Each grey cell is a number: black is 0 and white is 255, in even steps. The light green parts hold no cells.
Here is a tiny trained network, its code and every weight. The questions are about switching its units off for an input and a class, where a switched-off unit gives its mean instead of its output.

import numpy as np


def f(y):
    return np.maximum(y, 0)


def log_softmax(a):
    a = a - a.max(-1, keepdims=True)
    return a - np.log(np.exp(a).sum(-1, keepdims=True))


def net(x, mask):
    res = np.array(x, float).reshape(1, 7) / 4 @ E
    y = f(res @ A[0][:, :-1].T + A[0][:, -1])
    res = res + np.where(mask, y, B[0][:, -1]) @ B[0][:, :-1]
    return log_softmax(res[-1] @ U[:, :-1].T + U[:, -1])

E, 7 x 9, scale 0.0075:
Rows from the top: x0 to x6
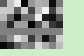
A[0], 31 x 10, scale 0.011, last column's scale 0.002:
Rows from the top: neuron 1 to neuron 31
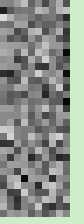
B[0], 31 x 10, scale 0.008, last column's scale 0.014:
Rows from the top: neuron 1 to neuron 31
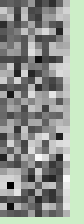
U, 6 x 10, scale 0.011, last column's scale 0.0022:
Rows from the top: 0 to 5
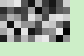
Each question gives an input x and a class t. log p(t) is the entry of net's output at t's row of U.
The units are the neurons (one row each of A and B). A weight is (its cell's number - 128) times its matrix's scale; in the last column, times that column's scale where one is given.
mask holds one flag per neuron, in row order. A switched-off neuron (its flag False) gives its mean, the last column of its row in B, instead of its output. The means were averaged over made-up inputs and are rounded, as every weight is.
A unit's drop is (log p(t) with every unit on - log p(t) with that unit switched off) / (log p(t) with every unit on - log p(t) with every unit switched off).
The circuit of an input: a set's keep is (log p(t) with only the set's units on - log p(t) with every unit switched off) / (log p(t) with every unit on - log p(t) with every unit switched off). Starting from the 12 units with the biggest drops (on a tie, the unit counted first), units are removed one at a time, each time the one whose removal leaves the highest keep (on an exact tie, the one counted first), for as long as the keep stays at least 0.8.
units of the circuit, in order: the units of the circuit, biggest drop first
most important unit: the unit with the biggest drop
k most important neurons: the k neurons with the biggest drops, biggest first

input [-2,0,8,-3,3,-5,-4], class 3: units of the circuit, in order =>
neuron 30
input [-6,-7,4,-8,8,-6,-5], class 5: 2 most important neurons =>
neuron 5; neuron 20
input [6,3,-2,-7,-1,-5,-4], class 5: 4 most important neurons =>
neuron 20; neuron 28; neuron 5; neuron 12
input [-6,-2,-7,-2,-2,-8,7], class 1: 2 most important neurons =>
neuron 29; neuron 9
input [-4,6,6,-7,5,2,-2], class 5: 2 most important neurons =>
neuron 5; neuron 20
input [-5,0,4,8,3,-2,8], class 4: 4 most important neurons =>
neuron 11; neuron 2; neuron 20; neuron 5
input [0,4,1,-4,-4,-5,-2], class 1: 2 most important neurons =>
neuron 9; neuron 29
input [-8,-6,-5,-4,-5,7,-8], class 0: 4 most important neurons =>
neuron 28; neuron 25; neuron 12; neuron 11
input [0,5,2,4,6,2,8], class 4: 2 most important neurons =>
neuron 11; neuron 2
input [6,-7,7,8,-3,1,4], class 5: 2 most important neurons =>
neuron 23; neuron 27
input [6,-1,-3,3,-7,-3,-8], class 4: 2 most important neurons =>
neuron 19; neuron 3
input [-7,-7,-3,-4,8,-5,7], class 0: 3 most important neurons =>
neuron 28; neuron 25; neuron 12
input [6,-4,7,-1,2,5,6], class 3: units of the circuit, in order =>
neuron 14; neuron 30
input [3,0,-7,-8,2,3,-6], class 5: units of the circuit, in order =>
neuron 20
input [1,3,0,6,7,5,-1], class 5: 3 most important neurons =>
neuron 23; neuron 9; neuron 29
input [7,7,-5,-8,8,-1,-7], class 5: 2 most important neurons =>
neuron 20; neuron 28
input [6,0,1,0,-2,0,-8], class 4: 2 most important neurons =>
neuron 19; neuron 3
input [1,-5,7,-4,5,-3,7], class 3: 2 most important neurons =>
neuron 14; neuron 30
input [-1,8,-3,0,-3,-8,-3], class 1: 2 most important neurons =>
neuron 9; neuron 29
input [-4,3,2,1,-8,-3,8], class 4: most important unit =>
neuron 11
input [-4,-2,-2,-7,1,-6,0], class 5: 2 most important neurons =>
neuron 20; neuron 25
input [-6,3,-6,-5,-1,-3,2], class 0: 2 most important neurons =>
neuron 25; neuron 28
